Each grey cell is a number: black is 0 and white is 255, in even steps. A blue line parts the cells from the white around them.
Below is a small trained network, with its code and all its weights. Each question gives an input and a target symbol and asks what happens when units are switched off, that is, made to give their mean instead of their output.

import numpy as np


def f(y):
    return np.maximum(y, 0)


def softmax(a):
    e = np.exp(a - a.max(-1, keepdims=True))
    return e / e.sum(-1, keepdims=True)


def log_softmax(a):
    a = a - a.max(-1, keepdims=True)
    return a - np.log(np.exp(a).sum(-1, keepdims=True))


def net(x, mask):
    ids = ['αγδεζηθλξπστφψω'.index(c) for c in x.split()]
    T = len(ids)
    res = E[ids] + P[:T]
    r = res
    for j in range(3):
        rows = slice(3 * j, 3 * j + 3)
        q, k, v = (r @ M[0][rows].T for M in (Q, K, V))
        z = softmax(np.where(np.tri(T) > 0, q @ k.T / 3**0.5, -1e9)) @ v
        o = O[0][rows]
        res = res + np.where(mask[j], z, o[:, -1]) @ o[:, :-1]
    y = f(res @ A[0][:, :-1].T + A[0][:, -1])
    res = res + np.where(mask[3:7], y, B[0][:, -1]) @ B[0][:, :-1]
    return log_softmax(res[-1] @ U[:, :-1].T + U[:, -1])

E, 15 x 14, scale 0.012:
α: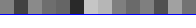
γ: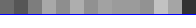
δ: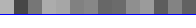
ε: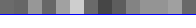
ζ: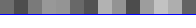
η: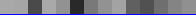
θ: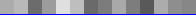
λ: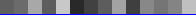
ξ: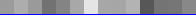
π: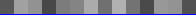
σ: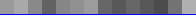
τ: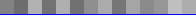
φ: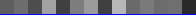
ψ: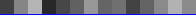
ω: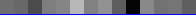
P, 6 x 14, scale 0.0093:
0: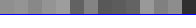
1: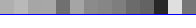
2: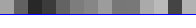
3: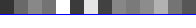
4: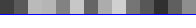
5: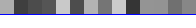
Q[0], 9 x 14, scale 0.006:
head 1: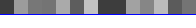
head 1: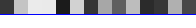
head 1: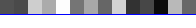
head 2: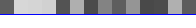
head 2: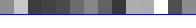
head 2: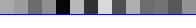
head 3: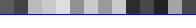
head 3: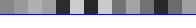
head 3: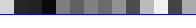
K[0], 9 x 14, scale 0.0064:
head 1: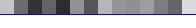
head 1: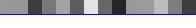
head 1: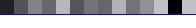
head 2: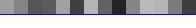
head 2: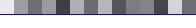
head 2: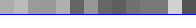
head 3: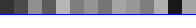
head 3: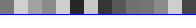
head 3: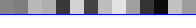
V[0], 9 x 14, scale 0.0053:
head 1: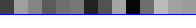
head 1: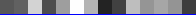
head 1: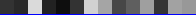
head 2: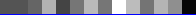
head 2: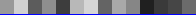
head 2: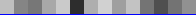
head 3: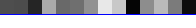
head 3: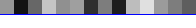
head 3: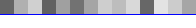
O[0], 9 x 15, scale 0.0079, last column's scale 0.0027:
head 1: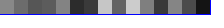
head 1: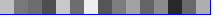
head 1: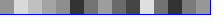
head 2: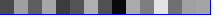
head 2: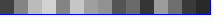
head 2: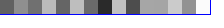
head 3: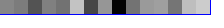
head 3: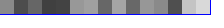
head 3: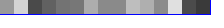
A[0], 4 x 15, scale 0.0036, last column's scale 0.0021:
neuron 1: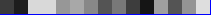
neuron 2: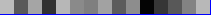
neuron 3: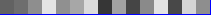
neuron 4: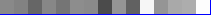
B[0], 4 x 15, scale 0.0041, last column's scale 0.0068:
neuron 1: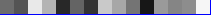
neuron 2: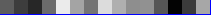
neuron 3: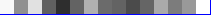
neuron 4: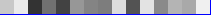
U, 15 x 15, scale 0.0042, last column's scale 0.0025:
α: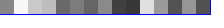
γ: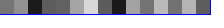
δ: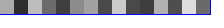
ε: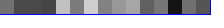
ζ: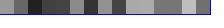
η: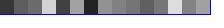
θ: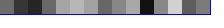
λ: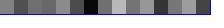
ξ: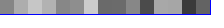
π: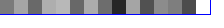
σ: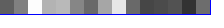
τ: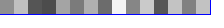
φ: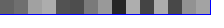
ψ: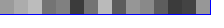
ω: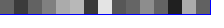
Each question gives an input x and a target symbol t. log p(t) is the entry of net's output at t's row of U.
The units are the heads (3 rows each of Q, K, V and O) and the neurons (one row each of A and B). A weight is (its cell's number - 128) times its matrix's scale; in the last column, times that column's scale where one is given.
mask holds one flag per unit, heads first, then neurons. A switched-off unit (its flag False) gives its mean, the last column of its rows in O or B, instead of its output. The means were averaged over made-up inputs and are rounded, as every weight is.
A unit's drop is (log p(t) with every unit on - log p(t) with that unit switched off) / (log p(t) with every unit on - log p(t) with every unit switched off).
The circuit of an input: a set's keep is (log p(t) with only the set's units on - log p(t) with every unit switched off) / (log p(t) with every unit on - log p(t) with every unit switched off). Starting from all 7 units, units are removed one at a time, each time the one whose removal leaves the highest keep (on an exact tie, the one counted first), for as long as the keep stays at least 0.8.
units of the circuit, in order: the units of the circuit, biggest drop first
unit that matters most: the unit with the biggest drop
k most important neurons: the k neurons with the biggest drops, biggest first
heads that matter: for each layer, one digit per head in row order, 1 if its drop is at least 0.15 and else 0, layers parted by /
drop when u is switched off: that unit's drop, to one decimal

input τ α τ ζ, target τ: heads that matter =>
011
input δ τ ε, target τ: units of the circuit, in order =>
[head 3; head 2]
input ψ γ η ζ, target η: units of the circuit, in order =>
[head 1]
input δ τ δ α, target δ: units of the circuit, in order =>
[head 3; head 1; neuron 3]
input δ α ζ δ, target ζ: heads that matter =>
111
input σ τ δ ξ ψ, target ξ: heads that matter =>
111
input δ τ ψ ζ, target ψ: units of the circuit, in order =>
[head 1; head 2]
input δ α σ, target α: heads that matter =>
100
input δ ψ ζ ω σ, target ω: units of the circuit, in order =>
[head 3; neuron 2; head 2]
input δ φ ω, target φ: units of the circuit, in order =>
[head 2; head 3; neuron 1]
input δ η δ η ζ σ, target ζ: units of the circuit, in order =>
[head 3; head 1]
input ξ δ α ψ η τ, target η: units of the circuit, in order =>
[head 1; head 2]
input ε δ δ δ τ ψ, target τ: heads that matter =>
001
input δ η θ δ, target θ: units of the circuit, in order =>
[head 1]
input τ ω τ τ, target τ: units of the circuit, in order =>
[head 3; head 2]
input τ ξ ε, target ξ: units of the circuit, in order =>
[head 3; head 2]
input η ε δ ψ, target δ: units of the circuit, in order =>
[head 3; neuron 3]
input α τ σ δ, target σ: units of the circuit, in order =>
[head 2; head 3]
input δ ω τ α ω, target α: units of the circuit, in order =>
[head 1; head 3]
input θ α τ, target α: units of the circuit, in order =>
[head 1]
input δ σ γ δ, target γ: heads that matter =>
011
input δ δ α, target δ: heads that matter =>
101
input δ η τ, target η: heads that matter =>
110
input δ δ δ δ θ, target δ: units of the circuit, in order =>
[head 1; head 3; neuron 3]
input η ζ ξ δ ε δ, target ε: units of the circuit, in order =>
[head 1; head 2; neuron 2]
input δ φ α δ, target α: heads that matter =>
100
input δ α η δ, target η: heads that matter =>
100
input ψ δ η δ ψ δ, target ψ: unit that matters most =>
head 1
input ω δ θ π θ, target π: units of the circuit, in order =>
[head 3; head 2; head 1]
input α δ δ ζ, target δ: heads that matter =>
001
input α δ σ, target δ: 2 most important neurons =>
[neuron 3; neuron 1]
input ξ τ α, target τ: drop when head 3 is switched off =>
0.6
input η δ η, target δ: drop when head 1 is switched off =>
0.3
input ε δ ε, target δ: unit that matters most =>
head 3
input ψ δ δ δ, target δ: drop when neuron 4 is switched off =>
0.0
